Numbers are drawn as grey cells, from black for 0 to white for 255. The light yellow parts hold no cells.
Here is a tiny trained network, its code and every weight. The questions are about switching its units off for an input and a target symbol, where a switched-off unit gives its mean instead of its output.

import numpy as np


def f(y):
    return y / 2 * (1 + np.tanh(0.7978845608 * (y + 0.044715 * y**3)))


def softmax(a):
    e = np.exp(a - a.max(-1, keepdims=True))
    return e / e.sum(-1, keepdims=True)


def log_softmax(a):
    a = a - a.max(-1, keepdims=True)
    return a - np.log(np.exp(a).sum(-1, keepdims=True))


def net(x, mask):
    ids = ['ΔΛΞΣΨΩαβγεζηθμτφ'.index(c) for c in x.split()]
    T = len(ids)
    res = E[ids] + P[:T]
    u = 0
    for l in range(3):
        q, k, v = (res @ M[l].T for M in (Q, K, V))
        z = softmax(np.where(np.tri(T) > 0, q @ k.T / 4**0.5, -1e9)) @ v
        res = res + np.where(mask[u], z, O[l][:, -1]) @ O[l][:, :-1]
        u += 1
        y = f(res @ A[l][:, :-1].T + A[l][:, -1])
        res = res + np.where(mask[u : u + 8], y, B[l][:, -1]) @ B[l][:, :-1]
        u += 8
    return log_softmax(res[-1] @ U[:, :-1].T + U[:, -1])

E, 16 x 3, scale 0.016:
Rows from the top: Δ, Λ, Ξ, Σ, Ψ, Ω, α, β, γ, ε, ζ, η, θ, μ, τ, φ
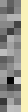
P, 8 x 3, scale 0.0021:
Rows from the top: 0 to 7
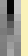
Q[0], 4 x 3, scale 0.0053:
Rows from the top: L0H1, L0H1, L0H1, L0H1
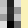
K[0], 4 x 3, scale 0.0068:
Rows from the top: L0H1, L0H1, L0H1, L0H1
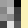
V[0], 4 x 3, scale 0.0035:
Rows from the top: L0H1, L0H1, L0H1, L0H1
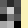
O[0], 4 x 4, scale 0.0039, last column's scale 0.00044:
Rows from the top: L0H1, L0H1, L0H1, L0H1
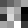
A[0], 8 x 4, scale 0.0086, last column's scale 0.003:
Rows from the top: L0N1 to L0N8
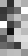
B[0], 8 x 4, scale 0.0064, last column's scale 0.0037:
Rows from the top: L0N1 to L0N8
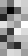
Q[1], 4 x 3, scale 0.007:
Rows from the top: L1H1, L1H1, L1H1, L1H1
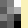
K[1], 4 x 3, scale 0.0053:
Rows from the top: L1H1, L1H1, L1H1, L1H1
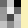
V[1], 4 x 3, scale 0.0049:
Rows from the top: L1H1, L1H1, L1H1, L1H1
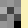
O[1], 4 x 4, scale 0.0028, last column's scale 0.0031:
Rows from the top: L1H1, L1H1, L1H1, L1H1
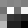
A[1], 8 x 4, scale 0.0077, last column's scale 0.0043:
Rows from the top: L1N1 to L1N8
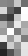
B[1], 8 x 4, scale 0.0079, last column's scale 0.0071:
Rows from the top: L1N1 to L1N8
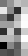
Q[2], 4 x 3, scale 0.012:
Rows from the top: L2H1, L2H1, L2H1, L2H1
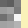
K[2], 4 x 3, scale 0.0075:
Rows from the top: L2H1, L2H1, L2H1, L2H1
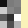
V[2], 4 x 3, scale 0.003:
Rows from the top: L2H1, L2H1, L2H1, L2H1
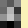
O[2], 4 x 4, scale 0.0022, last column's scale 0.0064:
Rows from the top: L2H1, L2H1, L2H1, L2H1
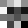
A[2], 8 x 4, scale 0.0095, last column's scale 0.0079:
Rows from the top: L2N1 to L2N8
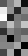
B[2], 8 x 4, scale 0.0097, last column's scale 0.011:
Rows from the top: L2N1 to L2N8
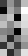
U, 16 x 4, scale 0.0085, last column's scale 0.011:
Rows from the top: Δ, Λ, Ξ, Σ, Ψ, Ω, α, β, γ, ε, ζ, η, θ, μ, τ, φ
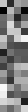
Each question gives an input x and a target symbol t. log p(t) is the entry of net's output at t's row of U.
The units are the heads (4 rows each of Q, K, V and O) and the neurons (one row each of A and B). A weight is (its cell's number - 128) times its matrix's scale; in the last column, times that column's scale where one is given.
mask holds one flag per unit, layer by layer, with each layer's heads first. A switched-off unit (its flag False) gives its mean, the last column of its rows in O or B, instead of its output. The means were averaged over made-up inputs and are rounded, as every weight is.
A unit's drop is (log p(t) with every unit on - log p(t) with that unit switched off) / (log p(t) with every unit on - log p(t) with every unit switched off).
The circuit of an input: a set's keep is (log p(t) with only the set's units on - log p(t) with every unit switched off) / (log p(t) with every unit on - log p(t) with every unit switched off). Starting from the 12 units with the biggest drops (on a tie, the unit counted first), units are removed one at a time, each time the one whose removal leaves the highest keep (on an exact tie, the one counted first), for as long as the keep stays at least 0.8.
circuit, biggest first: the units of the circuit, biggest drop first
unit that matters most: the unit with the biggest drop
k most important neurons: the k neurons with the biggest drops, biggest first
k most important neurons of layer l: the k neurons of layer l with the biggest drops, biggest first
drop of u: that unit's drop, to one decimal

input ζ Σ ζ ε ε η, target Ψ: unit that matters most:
L2H1
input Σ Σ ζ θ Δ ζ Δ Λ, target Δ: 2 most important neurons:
(L2N6 L2N2)
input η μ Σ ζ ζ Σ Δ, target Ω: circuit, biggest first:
(L2N3 L2N2)
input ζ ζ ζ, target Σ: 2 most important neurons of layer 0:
(L0N6 L0N3)
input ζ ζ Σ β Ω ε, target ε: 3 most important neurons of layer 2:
(L2N3 L2N2 L2N8)
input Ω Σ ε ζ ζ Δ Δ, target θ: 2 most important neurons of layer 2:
(L2N3 L2N1)
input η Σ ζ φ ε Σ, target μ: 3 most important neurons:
(L2N8 L0N5 L0N1)
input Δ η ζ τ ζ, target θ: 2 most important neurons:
(L2N8 L2N4)
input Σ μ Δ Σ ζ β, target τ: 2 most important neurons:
(L2N4 L0N8)
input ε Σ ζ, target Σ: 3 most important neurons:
(L2N2 L1N2 L1N7)
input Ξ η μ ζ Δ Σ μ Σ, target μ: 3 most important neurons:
(L2N8 L0N5 L2N2)
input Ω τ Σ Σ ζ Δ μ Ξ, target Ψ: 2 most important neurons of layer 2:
(L2N3 L2N4)
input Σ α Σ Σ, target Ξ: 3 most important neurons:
(L2N2 L1N2 L2N3)
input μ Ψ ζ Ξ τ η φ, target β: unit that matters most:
L2N5
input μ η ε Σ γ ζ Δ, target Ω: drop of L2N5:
0.2
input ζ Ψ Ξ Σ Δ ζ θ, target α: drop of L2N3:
0.3
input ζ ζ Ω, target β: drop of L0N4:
0.2
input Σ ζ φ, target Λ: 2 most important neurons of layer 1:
(L1N7 L1N2)
